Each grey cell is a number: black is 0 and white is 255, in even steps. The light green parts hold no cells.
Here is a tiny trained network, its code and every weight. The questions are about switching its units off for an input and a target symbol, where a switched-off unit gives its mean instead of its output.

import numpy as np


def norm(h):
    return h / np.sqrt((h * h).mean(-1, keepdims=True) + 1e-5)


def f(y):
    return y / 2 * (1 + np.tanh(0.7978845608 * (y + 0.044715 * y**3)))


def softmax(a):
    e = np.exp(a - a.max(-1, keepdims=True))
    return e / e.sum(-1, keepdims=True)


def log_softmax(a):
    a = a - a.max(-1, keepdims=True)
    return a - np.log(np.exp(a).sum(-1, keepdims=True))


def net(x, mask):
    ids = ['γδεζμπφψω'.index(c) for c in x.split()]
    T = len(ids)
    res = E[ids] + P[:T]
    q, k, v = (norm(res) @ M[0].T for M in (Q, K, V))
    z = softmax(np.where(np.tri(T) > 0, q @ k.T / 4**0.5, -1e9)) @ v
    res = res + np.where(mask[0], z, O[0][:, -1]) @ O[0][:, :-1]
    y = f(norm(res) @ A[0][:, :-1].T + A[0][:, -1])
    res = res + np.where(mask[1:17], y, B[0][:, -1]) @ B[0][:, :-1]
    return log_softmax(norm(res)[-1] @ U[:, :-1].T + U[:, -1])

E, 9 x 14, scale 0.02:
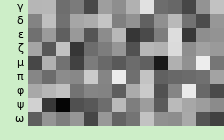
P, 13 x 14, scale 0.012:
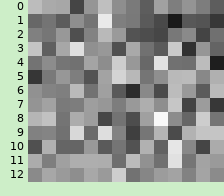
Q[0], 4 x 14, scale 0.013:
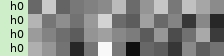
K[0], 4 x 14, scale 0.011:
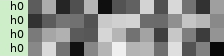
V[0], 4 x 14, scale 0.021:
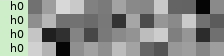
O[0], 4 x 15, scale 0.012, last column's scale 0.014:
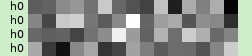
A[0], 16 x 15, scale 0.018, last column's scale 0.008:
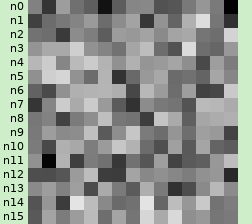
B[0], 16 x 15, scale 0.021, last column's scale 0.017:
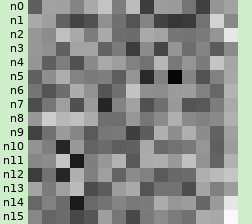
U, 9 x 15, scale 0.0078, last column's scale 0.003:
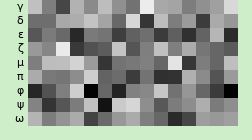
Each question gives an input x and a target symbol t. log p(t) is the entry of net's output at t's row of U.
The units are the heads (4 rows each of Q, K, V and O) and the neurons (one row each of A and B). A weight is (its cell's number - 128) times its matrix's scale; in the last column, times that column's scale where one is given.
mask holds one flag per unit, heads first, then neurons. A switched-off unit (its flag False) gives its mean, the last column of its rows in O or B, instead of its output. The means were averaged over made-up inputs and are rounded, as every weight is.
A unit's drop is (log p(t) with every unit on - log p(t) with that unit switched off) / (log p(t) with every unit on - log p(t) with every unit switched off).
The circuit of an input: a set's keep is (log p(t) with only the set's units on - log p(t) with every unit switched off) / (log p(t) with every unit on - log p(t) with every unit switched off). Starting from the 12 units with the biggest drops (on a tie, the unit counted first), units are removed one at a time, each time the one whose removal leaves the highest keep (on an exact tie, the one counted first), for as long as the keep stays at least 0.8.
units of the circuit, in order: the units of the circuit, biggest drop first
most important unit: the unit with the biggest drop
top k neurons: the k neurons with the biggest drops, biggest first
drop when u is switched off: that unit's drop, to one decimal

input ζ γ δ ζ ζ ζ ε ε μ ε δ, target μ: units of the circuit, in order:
h0
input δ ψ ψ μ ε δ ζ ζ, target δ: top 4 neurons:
n0, n15, n10, n2
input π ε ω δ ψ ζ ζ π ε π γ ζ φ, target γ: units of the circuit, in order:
n5, n7
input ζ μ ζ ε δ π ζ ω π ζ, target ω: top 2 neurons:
n1, n14
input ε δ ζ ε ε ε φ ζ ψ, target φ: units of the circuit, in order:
h0, n9
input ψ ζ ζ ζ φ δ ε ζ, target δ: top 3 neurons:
n0, n12, n15
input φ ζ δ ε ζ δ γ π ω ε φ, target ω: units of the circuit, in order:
h0, n1, n14
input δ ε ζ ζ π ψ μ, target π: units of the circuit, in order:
h0, n15
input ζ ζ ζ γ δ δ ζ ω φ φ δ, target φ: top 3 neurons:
n10, n9, n0
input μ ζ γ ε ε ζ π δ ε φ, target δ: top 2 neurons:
n0, n15
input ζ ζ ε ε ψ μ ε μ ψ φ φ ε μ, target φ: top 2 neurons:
n9, n10
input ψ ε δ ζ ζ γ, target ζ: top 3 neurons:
n12, n10, n6
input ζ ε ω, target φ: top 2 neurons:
n6, n11
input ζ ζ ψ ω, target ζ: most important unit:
n12
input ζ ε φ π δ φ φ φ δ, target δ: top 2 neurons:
n4, n8
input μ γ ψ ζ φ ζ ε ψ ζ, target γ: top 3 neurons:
n2, n7, n5
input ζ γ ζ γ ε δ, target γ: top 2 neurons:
n5, n7
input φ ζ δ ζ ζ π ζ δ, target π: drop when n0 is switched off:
0.1
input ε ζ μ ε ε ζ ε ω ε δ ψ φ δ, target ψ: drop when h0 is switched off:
1.1
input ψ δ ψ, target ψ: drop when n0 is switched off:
0.0
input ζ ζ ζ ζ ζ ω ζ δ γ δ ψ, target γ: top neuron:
n2
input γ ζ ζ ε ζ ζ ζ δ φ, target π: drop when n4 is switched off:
-0.1
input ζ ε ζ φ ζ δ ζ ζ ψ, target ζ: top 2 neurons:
n12, n10
